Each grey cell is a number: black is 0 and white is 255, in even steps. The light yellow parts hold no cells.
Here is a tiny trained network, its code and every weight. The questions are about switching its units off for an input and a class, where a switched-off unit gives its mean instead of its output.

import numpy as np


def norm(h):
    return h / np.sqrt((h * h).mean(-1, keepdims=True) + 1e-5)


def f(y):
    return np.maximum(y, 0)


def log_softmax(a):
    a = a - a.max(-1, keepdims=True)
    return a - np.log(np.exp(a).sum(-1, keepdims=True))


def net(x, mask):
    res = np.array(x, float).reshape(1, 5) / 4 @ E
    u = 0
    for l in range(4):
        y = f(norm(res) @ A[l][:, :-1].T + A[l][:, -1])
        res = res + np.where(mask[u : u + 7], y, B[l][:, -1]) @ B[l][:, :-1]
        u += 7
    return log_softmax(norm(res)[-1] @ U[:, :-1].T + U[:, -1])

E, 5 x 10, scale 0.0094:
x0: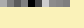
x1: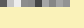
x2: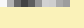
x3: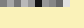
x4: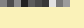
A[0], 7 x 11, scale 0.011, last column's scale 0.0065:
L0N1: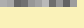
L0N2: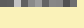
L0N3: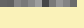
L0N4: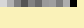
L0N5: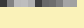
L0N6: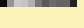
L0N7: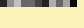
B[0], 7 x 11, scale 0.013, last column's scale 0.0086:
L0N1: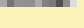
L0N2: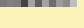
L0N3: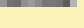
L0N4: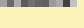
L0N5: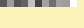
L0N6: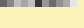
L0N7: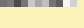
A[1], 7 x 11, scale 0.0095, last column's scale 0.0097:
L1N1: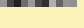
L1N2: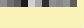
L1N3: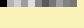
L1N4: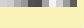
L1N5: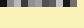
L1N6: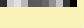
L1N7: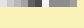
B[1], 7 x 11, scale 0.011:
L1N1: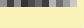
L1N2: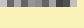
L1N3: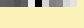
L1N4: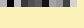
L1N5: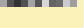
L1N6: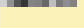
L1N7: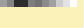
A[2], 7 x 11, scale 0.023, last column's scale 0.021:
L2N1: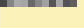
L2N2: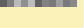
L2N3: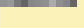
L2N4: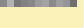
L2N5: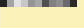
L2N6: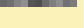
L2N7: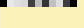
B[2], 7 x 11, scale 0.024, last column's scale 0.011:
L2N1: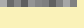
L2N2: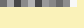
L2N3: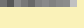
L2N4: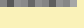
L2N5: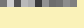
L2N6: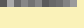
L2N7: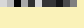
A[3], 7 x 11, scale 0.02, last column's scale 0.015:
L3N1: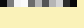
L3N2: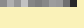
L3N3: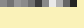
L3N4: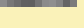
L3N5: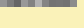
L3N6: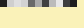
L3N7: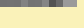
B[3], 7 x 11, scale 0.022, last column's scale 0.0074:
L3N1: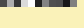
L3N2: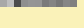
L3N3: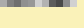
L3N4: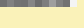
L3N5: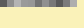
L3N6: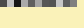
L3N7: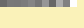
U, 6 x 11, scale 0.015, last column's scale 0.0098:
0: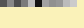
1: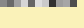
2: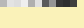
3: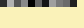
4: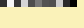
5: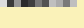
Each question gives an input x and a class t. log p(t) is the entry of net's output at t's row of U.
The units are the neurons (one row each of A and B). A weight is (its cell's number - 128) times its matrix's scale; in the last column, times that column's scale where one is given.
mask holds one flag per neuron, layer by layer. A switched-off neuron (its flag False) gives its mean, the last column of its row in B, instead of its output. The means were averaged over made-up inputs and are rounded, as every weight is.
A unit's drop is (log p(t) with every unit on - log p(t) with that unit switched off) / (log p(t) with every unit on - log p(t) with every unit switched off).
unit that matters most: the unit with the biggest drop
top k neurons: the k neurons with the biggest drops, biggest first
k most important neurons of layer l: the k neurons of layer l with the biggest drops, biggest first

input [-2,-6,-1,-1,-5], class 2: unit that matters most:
L0N6
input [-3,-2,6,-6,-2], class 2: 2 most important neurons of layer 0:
L0N1; L0N6
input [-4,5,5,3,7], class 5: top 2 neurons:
L0N6; L0N4
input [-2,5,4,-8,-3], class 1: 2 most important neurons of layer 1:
L1N4; L1N1
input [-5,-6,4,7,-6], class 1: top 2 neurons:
L2N2; L1N3
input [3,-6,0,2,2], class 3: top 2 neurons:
L2N6; L0N7
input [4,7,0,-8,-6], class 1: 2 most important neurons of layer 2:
L2N4; L2N2
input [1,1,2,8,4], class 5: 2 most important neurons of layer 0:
L0N6; L0N4
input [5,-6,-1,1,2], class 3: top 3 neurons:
L2N6; L1N7; L0N7
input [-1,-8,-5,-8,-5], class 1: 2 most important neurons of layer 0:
L0N5; L0N6
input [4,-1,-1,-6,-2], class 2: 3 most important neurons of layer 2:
L2N2; L2N3; L2N4
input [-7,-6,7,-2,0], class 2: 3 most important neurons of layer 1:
L1N7; L1N3; L1N4
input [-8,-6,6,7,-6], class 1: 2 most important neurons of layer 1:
L1N4; L1N3
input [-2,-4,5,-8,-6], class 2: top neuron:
L1N7
